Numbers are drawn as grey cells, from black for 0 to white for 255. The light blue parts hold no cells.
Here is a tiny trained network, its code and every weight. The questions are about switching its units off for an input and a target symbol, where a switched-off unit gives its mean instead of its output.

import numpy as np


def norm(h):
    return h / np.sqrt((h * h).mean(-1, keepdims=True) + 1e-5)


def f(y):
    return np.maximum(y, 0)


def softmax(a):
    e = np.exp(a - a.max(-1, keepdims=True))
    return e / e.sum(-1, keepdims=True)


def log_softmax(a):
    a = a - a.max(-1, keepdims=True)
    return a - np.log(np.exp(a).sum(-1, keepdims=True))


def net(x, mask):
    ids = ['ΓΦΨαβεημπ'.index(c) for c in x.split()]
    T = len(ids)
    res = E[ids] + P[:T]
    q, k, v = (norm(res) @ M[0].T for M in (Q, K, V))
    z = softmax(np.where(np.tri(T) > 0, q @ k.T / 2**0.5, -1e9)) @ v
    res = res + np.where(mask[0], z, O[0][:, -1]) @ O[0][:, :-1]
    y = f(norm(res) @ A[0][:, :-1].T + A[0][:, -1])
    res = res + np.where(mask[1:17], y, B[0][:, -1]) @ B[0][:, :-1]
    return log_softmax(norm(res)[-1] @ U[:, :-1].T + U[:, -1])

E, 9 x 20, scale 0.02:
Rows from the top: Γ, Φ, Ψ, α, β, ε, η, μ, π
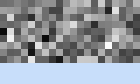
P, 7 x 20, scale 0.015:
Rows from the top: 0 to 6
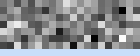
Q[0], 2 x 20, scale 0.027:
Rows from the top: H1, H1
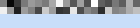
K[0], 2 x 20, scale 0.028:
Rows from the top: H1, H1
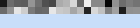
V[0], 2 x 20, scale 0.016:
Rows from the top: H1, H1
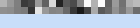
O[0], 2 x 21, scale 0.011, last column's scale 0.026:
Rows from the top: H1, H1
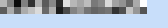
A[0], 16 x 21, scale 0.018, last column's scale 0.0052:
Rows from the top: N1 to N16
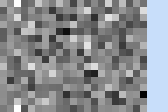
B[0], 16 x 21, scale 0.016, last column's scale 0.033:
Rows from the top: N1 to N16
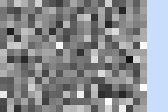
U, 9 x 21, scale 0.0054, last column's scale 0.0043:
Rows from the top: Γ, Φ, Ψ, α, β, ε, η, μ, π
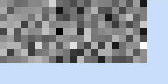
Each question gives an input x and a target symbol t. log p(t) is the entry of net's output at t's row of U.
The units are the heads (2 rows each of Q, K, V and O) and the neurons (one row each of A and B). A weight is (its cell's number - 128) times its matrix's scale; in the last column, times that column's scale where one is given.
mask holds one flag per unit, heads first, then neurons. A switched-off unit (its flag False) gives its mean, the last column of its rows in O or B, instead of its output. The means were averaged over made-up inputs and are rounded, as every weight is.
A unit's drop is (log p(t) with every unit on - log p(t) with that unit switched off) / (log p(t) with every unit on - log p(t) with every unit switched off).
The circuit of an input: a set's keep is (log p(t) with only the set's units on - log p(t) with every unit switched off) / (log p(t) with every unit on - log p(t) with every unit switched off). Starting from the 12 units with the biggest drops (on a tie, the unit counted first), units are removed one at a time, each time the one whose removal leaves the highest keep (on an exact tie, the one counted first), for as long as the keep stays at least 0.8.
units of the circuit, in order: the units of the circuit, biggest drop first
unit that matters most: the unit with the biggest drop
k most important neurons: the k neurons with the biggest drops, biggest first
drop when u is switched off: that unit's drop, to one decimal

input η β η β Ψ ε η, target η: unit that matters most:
N1
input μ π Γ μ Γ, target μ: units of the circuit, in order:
[H1, N5, N13, N11]
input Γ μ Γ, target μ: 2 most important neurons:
[N5, N13]
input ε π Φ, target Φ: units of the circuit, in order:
[H1, N7, N8]
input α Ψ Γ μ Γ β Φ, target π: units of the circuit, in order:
[H1, N14, N16]
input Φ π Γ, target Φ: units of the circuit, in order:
[H1, N7, N8]
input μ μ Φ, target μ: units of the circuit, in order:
[H1, N5, N13]
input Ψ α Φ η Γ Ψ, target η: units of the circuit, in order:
[H1, N6]
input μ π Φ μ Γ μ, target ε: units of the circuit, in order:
[H1, N13]
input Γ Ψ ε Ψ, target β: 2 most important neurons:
[N16, N8]
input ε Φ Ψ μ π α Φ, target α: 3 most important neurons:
[N16, N13, N8]
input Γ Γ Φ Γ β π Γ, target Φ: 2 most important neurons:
[N7, N16]
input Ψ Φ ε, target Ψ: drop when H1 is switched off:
0.0
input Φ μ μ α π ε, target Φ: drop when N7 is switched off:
0.2
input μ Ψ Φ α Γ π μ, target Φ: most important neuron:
[N7]
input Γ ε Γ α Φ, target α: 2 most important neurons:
[N16, N13]
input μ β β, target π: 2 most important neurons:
[N14, N7]
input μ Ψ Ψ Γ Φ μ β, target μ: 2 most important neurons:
[N5, N13]
